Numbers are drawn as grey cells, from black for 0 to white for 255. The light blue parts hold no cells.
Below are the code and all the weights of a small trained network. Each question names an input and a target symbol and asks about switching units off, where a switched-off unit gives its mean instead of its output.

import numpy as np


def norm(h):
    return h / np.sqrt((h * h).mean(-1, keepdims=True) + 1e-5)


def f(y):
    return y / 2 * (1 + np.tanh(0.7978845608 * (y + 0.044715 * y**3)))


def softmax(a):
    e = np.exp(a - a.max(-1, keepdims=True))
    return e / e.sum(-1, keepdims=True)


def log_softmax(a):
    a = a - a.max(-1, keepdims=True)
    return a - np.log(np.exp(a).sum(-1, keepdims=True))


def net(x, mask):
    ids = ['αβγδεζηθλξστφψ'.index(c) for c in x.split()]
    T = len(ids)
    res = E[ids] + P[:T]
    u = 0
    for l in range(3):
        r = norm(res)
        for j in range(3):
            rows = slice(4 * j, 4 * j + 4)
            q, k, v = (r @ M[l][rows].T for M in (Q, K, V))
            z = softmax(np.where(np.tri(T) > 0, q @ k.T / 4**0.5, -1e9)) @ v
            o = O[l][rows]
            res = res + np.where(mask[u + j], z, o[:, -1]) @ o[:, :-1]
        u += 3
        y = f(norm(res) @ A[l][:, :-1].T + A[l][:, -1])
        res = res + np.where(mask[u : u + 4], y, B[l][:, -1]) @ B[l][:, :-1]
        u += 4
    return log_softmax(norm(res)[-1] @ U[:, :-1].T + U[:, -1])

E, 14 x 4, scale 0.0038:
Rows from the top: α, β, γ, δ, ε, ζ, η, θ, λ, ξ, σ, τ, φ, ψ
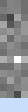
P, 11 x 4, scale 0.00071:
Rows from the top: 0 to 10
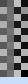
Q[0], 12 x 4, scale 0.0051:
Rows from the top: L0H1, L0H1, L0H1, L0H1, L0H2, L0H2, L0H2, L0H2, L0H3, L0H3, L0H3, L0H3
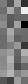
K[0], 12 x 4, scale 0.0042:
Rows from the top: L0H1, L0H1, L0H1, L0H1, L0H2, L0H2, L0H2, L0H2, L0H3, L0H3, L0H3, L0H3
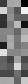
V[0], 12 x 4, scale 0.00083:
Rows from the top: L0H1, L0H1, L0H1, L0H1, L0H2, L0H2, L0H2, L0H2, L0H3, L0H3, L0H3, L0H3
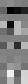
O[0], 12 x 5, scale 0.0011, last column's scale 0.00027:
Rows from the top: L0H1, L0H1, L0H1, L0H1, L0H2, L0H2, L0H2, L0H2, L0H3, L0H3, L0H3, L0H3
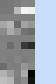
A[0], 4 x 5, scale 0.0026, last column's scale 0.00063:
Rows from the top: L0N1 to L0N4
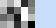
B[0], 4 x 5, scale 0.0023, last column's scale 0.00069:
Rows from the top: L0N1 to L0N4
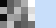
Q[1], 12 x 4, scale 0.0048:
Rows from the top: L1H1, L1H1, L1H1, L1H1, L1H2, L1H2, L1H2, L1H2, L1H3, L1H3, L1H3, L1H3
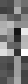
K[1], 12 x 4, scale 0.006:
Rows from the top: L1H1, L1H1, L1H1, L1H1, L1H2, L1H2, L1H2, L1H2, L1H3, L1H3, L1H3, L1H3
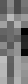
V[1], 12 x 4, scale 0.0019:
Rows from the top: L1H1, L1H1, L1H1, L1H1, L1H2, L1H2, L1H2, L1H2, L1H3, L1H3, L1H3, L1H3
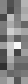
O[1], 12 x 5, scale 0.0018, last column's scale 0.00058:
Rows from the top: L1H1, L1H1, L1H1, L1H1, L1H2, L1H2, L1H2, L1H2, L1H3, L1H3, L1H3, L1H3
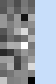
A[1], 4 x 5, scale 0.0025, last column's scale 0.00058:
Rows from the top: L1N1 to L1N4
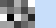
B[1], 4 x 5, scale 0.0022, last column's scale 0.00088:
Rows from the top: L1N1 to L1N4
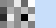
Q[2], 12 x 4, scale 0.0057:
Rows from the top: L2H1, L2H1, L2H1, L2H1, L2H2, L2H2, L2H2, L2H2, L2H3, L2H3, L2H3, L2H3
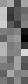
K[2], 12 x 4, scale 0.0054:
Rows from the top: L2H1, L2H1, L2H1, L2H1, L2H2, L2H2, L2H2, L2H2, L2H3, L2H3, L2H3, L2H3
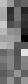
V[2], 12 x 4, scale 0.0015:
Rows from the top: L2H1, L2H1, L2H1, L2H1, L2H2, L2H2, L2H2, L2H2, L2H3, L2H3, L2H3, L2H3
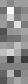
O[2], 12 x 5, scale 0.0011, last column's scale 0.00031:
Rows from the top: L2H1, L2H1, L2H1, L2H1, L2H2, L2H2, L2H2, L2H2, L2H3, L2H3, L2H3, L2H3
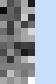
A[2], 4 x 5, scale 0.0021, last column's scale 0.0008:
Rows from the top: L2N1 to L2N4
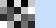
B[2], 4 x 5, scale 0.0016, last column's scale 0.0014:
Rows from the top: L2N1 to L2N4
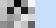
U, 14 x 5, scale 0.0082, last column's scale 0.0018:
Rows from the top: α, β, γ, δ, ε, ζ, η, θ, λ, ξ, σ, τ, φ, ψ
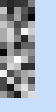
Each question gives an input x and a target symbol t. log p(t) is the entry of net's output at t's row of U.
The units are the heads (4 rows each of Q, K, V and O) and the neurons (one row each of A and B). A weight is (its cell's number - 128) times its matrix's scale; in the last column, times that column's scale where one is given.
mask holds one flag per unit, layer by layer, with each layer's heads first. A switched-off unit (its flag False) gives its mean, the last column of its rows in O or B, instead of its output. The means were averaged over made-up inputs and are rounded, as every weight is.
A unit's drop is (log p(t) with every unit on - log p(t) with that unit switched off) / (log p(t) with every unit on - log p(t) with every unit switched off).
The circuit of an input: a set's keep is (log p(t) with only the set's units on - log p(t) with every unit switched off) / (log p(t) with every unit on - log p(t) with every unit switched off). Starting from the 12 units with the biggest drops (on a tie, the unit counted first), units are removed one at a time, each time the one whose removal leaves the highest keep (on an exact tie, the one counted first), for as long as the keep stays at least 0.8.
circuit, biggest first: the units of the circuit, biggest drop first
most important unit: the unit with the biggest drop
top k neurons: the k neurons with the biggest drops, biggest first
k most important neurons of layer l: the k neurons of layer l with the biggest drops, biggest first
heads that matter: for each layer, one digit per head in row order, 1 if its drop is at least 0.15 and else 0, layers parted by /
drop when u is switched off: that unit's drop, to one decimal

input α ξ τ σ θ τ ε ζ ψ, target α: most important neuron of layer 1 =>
(L1N3)
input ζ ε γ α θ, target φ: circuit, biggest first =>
(L1N3; L1H2)
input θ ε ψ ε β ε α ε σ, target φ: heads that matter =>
000 / 010 / 000
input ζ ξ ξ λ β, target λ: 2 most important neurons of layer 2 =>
(L2N3; L2N1)
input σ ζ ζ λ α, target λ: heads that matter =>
000 / 111 / 000
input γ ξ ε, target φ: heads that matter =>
000 / 000 / 000
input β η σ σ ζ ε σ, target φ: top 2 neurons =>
(L0N1; L1N3)
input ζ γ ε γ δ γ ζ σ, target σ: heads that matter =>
000 / 100 / 000
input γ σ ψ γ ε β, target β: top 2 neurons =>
(L1N3; L2N2)
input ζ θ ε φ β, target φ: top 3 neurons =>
(L0N1; L0N3; L1N3)
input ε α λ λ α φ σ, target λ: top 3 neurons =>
(L0N1; L2N3; L0N3)
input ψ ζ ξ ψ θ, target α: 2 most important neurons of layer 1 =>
(L1N3; L1N4)
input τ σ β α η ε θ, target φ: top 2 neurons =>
(L1N3; L0N3)
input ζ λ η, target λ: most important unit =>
L1H2
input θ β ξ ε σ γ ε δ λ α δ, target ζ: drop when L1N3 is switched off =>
0.8
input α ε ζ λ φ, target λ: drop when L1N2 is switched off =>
0.0
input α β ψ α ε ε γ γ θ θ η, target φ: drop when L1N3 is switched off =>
0.4
